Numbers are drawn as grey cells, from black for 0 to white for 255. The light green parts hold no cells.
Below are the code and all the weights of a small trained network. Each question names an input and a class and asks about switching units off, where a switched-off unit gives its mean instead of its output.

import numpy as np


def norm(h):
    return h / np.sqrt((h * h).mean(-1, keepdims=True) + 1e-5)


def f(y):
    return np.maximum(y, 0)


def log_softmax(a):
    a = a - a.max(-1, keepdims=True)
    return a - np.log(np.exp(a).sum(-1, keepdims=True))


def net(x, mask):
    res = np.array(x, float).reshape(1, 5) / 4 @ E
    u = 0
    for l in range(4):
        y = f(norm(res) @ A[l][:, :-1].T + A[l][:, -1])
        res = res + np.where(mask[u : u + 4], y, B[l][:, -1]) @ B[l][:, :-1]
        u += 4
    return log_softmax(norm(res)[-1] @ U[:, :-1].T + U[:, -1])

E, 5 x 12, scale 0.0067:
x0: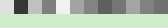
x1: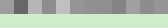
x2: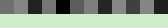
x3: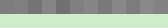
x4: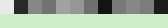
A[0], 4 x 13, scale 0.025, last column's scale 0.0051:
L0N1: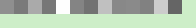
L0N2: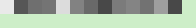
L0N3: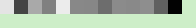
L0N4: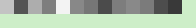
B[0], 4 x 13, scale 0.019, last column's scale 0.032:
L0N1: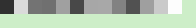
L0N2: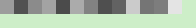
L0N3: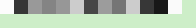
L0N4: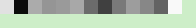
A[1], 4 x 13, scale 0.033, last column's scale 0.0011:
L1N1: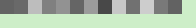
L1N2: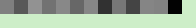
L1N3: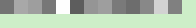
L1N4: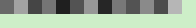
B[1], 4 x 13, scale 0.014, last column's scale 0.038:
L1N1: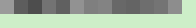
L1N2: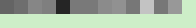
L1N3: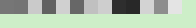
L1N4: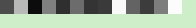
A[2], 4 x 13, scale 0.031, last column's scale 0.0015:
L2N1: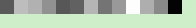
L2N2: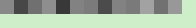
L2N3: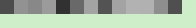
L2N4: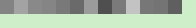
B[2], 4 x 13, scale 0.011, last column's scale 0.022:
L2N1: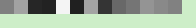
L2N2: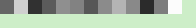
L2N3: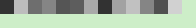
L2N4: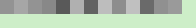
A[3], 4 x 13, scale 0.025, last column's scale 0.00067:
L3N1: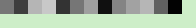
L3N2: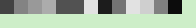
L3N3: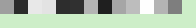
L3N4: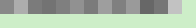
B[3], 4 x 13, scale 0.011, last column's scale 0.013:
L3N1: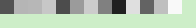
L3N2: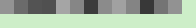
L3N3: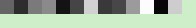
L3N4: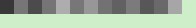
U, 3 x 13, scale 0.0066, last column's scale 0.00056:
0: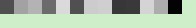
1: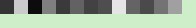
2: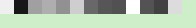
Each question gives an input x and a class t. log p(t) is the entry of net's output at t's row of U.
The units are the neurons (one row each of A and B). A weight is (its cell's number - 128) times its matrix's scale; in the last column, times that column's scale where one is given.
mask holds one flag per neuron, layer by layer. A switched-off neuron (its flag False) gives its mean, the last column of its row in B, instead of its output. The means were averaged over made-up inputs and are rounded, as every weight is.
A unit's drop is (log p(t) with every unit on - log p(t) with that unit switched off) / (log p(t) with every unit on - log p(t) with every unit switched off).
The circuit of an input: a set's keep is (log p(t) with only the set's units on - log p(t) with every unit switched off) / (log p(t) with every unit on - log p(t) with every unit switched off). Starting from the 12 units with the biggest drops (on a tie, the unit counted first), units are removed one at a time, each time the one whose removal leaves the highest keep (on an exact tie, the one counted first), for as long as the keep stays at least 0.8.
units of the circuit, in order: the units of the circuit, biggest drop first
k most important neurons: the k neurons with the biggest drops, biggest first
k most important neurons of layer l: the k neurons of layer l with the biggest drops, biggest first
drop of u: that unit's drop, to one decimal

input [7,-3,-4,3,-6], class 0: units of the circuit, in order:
[L0N1]
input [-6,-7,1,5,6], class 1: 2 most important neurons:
[L0N3; L0N1]
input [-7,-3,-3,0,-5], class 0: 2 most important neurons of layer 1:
[L1N4; L1N2]
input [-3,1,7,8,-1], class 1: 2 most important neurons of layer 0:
[L0N3; L0N1]
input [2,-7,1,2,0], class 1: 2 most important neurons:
[L0N1; L0N3]
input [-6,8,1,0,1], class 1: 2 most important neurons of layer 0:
[L0N1; L0N3]
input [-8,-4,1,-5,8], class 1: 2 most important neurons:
[L0N3; L0N1]
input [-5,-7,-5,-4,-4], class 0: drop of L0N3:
0.6
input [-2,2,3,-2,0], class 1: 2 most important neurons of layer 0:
[L0N1; L0N3]
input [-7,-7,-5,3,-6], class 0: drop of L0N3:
0.8
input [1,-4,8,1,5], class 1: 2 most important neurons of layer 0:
[L0N3; L0N1]
